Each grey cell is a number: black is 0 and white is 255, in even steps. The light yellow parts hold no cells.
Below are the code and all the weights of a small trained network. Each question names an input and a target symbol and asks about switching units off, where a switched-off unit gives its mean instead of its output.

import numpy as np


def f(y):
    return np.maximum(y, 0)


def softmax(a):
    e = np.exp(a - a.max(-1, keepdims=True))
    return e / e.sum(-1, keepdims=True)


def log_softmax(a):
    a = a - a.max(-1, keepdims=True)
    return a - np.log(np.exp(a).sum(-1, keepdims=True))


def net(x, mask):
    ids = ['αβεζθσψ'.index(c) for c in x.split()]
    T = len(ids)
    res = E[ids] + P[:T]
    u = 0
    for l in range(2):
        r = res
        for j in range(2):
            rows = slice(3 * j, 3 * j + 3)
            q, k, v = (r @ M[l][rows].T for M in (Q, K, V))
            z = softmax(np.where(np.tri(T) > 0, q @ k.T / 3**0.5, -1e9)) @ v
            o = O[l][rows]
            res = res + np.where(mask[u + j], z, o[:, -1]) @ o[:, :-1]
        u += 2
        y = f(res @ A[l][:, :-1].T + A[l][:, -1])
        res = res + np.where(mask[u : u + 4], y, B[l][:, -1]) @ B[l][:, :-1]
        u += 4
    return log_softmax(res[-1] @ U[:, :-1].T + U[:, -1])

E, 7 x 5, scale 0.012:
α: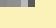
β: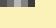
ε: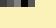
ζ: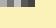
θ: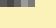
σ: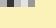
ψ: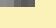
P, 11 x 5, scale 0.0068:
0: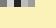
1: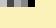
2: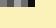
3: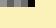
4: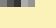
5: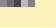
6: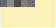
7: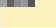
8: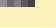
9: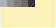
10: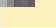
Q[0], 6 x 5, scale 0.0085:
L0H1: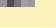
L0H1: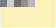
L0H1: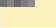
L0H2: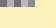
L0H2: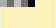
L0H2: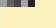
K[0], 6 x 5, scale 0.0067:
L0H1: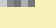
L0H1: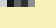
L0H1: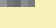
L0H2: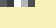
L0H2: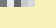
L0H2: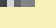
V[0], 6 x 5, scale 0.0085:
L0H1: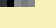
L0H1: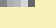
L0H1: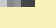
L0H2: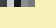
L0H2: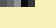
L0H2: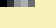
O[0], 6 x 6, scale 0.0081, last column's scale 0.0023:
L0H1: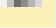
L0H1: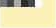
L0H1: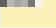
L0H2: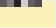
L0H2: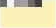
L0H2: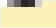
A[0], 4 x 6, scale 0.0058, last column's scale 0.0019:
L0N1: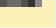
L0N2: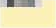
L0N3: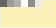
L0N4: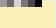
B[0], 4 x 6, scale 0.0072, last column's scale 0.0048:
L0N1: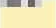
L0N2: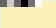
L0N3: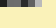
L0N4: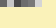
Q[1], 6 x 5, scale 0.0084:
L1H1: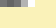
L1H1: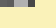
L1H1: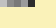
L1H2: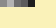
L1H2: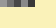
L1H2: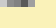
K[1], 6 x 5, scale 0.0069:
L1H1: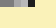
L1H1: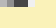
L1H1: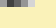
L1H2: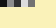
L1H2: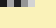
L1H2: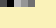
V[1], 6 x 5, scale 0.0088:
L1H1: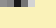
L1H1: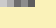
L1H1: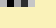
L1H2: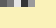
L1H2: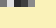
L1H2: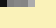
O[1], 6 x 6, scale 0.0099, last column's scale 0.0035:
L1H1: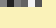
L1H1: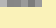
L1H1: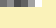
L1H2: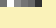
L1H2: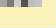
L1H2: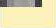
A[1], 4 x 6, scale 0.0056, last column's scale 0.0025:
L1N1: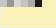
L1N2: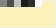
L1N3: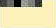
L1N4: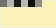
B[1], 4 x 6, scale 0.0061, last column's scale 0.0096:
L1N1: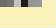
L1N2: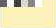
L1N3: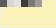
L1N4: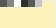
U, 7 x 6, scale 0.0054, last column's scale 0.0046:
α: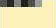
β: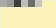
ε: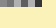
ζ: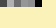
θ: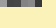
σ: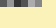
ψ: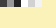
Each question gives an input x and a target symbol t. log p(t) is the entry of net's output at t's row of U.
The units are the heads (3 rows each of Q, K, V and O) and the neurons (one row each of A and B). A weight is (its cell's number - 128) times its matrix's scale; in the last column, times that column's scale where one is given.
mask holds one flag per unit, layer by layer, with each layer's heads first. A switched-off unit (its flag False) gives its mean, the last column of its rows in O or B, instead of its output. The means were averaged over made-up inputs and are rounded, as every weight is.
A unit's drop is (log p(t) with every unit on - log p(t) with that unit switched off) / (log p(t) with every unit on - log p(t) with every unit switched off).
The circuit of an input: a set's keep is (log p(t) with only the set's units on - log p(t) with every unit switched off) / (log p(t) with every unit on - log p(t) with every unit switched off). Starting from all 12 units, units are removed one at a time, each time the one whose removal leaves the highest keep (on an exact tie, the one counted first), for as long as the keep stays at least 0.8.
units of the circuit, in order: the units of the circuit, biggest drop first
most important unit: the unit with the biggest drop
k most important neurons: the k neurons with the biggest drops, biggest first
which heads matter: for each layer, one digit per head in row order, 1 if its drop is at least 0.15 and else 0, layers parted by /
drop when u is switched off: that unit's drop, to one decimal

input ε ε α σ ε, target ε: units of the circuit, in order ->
[L0H2; L1H2]
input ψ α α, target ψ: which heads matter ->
11 / 01
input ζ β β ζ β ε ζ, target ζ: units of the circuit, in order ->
[L0H2; L1H2; L1H1; L0H1]
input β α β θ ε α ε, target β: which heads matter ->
01 / 10
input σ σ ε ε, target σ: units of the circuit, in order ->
[L0H2; L1H1; L0H1; L1H2]
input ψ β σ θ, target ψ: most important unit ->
L0H2
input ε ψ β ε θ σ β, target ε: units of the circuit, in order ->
[L0H2; L1H2]
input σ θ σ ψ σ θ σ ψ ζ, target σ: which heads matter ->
11 / 10
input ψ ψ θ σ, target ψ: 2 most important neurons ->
[L1N4; L0N3]
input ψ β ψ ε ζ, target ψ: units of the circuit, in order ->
[L0H2; L0H1]
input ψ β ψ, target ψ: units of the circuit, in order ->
[L0H2; L0H1; L0N2]
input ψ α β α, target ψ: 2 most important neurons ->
[L1N4; L0N2]
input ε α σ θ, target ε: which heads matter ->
11 / 11
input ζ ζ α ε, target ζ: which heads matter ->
11 / 11
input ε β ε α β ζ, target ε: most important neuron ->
[L1N1]
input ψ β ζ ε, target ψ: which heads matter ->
01 / 01
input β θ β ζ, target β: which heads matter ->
01 / 10
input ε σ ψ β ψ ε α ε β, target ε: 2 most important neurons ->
[L1N1; L0N1]
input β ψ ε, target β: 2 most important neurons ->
[L1N2; L0N1]
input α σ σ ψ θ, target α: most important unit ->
L1H2
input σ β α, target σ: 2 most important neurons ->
[L0N2; L0N4]
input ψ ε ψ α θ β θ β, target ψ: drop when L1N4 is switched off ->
0.3
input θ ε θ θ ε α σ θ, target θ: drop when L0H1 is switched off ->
0.3
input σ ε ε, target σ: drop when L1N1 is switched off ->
0.0
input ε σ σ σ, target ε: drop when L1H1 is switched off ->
0.2
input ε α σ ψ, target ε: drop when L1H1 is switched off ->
0.3
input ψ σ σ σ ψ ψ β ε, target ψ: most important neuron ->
[L1N4]
